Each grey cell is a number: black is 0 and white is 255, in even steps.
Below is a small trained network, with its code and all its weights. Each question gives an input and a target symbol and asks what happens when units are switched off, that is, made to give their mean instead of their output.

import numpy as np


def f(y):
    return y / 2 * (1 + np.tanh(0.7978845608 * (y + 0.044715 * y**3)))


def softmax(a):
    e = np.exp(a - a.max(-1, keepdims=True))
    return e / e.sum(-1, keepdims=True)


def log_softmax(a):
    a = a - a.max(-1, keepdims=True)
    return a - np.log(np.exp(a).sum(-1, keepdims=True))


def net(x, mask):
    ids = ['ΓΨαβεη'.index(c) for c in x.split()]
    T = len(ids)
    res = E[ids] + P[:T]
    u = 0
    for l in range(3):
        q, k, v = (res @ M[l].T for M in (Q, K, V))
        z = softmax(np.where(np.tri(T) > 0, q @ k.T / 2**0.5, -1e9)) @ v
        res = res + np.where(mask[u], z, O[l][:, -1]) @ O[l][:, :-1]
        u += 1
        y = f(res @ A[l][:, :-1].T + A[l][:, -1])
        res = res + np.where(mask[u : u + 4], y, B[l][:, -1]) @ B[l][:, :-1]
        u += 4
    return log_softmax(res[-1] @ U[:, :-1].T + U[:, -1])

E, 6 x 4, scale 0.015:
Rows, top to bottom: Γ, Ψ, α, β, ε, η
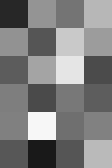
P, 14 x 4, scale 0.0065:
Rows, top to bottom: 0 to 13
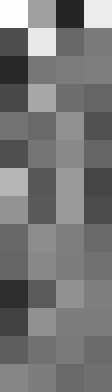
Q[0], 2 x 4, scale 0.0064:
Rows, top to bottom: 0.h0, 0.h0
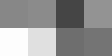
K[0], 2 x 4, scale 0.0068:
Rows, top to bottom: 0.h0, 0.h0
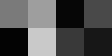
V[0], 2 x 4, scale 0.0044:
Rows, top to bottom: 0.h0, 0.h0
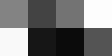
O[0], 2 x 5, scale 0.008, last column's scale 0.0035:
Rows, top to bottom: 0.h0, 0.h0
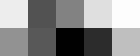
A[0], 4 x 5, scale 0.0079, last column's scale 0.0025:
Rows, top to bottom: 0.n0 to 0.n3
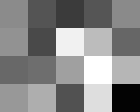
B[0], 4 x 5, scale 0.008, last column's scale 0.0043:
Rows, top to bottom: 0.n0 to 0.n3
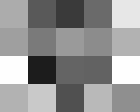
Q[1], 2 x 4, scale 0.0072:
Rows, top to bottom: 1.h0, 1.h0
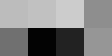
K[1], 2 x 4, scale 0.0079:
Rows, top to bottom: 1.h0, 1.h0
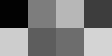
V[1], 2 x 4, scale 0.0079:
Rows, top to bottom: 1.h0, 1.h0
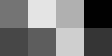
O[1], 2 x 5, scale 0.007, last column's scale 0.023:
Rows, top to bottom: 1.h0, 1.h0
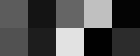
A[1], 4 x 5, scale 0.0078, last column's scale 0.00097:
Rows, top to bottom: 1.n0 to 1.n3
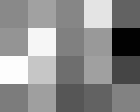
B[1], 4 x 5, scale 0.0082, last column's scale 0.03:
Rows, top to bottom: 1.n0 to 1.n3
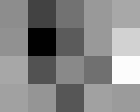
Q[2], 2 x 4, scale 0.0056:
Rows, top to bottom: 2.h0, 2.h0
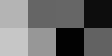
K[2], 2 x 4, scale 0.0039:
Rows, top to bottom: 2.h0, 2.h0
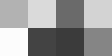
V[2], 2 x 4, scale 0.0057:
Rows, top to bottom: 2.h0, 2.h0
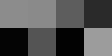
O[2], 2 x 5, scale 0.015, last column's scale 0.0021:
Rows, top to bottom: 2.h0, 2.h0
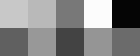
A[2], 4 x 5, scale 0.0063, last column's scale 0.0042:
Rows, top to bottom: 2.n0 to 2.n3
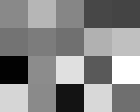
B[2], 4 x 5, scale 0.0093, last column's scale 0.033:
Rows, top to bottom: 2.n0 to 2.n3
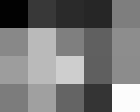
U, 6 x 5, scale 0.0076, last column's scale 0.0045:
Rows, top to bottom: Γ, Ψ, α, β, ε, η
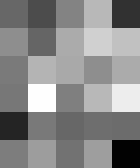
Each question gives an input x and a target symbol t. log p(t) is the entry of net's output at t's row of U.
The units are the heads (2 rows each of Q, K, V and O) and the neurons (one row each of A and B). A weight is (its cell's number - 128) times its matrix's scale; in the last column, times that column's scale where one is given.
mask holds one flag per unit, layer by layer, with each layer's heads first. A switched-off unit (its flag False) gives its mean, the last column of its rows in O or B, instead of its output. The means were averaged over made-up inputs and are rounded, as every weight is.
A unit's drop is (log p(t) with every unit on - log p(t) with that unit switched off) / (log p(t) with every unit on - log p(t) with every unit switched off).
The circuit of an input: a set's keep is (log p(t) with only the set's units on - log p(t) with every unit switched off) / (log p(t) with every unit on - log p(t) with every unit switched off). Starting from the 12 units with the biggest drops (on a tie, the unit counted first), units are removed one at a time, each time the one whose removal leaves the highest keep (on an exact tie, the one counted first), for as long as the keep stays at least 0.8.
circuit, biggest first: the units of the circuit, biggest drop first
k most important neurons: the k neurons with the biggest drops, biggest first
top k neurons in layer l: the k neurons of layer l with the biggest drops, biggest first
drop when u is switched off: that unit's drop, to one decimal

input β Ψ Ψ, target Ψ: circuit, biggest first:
2.n3; 2.h0; 1.h0
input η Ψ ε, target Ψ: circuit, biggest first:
2.n3; 1.h0; 0.h0
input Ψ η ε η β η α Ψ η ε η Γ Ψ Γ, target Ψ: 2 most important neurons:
2.n3; 0.n2
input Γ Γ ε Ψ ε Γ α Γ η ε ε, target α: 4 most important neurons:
1.n1; 2.n2; 1.n2; 0.n0
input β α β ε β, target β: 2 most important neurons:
1.n1; 1.n2
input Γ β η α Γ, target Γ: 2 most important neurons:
1.n1; 0.n3
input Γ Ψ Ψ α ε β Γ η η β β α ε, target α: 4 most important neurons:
1.n1; 2.n2; 0.n0; 1.n2
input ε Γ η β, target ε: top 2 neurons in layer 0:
0.n3; 0.n2
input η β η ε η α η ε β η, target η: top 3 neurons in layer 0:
0.n3; 0.n0; 0.n2
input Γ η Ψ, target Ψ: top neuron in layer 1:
1.n2
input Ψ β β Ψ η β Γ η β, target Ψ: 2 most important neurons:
2.n3; 0.n2
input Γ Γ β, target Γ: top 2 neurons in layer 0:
0.n3; 0.n2
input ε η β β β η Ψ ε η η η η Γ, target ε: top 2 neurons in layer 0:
0.n3; 0.n2
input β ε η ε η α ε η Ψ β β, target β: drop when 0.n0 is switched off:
0.2
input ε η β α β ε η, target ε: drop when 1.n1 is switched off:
0.2
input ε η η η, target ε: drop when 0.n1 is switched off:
0.0
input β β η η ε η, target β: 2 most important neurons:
1.n1; 1.n2
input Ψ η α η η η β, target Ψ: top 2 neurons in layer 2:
2.n3; 2.n1
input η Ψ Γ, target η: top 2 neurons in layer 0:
0.n3; 0.n2
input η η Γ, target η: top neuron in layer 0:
0.n3
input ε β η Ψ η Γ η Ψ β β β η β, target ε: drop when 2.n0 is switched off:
0.1
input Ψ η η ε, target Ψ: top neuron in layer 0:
0.n3
